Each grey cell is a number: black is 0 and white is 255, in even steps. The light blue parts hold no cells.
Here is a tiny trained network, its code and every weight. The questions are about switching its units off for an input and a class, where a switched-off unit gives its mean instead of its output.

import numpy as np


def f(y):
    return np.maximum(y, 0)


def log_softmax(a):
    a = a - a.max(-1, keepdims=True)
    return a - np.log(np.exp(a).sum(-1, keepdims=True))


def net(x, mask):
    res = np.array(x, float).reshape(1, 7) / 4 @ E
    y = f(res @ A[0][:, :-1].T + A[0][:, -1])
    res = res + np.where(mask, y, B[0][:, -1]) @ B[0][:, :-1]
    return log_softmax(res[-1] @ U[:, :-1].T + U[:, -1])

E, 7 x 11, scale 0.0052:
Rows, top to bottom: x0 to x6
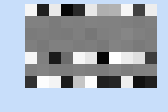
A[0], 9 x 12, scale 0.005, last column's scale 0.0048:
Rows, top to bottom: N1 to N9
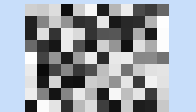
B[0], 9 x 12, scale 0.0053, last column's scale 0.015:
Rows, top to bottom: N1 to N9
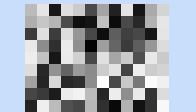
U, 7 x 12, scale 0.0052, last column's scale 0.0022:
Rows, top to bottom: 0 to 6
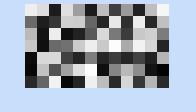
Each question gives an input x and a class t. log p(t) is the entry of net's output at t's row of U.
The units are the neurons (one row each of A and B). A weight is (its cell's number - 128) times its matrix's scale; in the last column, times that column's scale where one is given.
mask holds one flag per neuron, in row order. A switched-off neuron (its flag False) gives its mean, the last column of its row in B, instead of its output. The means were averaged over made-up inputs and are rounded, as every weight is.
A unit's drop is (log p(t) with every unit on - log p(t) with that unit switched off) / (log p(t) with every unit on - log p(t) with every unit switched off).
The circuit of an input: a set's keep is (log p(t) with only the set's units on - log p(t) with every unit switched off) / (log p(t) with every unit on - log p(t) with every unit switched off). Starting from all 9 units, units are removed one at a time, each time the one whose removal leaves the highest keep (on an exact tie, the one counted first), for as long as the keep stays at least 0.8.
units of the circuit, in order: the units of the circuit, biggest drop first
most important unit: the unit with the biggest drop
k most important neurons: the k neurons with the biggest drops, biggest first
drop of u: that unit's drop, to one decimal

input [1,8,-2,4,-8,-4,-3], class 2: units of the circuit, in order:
[N1, N3]
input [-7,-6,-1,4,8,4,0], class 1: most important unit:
N9
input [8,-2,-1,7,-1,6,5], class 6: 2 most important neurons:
[N7, N4]
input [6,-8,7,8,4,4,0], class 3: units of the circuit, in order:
[N2, N3]
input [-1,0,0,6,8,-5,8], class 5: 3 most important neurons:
[N8, N9, N2]
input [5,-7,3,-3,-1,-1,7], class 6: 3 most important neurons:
[N9, N4, N7]
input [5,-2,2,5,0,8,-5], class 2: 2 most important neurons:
[N8, N7]
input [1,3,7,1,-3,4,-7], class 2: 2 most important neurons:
[N6, N1]
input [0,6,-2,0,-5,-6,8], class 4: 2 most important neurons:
[N9, N7]
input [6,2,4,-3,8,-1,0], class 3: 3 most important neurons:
[N8, N2, N3]
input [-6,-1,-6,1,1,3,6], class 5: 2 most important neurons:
[N2, N7]
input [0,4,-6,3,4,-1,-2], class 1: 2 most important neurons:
[N7, N8]
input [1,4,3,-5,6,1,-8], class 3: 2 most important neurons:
[N6, N3]
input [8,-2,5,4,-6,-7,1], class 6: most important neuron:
[N4]
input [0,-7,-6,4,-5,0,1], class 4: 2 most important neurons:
[N5, N1]
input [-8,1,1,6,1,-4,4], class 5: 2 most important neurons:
[N2, N7]
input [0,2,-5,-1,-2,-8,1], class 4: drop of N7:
0.2
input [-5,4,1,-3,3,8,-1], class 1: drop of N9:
0.1
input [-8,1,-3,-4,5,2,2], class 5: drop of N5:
0.0
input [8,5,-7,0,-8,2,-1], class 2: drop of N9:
0.1
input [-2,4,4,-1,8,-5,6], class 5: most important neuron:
[N8]
